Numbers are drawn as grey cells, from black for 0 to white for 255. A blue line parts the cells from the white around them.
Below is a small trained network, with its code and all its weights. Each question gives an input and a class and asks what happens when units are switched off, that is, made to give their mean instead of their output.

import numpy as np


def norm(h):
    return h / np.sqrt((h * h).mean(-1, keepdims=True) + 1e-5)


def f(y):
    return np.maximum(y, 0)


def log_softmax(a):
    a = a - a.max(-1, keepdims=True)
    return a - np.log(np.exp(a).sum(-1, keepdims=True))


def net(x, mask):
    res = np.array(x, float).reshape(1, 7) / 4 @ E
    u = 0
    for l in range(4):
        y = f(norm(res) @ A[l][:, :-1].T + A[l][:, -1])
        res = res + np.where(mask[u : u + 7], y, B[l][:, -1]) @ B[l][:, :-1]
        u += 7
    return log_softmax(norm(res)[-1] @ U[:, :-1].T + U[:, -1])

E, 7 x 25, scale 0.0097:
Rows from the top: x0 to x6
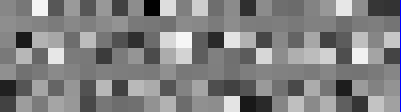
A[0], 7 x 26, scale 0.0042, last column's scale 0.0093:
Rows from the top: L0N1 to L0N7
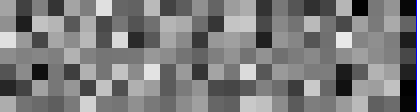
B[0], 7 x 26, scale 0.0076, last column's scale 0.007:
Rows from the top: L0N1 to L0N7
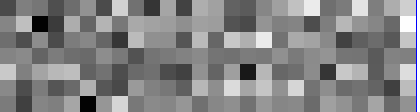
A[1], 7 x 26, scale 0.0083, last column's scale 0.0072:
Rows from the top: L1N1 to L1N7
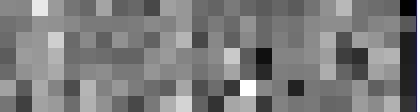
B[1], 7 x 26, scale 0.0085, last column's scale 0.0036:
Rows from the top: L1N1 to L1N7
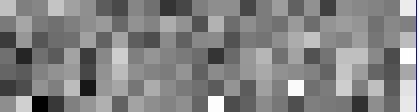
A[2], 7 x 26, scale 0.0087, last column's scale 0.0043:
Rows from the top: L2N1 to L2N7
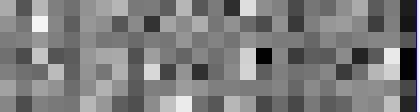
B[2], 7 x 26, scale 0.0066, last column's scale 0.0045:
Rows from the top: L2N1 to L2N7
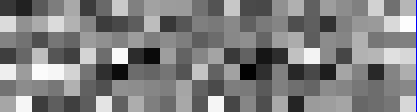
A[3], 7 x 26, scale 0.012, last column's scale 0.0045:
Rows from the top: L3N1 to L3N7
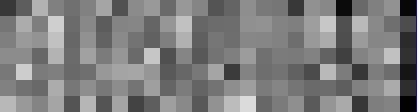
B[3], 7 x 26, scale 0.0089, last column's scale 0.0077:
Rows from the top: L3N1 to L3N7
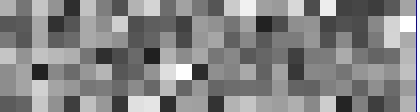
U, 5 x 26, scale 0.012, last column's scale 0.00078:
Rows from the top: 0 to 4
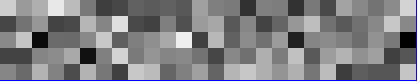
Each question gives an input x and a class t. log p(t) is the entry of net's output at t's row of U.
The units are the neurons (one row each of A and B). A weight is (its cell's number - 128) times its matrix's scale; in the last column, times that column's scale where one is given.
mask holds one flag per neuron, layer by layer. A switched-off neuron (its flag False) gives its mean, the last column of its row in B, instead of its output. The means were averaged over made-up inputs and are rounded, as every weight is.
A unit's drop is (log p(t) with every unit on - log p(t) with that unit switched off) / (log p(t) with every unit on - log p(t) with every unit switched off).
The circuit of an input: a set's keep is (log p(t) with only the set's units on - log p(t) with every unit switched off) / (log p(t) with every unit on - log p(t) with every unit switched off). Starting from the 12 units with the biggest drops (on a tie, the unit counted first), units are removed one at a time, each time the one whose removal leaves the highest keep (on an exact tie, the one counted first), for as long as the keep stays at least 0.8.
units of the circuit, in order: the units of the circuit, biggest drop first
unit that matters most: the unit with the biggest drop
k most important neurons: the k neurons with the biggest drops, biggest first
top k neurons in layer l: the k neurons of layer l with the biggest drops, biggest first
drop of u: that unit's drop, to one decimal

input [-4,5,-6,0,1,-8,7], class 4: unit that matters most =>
L3N7
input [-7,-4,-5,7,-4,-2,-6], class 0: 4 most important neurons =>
(L0N5; L3N4; L0N1; L2N5)
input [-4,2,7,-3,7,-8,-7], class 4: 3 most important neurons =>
(L0N3; L3N7; L1N4)
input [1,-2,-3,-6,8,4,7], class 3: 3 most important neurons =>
(L1N4; L3N2; L1N5)
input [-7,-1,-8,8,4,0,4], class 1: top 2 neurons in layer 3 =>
(L3N2; L3N3)
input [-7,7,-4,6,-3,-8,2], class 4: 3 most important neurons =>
(L3N7; L0N3; L2N2)
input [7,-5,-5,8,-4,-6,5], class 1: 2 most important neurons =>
(L3N2; L0N5)
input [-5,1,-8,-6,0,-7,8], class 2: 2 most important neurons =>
(L3N5; L1N6)
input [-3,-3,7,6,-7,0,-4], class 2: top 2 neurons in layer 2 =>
(L2N7; L2N4)
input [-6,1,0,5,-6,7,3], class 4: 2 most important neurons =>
(L3N1; L0N6)
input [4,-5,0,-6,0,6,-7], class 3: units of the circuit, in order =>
(L1N6; L2N1)
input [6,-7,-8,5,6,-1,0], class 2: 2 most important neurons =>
(L3N5; L0N5)
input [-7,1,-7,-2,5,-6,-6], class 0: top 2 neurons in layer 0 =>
(L0N2; L0N5)
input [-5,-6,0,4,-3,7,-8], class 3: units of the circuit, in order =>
(L1N6)
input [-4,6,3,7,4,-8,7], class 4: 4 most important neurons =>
(L3N7; L0N3; L0N1; L2N4)
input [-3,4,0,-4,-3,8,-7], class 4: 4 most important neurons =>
(L0N6; L3N1; L1N4; L1N5)
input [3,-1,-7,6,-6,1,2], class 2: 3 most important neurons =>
(L3N5; L0N1; L2N4)
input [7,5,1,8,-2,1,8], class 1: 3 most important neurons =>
(L3N2; L0N5; L1N3)
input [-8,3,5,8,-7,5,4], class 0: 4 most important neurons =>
(L2N5; L3N4; L0N5; L0N1)
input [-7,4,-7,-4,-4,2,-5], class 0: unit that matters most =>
L0N2
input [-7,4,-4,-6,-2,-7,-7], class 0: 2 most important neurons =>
(L0N5; L1N4)
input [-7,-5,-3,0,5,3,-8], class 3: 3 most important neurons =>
(L1N6; L2N1; L2N2)
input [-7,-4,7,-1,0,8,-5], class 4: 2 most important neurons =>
(L3N1; L0N6)
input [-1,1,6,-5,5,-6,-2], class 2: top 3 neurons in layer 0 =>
(L0N6; L0N2; L0N5)
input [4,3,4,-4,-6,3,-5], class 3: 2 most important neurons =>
(L0N5; L1N6)
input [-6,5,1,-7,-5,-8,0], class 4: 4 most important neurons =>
(L3N7; L0N3; L3N2; L0N5)
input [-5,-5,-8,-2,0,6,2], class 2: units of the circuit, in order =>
(L3N5)
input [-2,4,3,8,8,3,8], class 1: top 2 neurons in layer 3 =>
(L3N2; L3N3)
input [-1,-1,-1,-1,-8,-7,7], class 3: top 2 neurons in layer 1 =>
(L1N4; L1N5)
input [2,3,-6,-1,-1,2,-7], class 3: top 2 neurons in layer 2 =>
(L2N1; L2N7)
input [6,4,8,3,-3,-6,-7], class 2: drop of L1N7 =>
0.2
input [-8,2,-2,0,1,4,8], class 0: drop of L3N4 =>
0.1
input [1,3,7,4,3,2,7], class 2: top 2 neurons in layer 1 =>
(L1N7; L1N6)
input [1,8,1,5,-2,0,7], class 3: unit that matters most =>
L1N4
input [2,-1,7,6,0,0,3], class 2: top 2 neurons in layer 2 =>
(L2N7; L2N4)
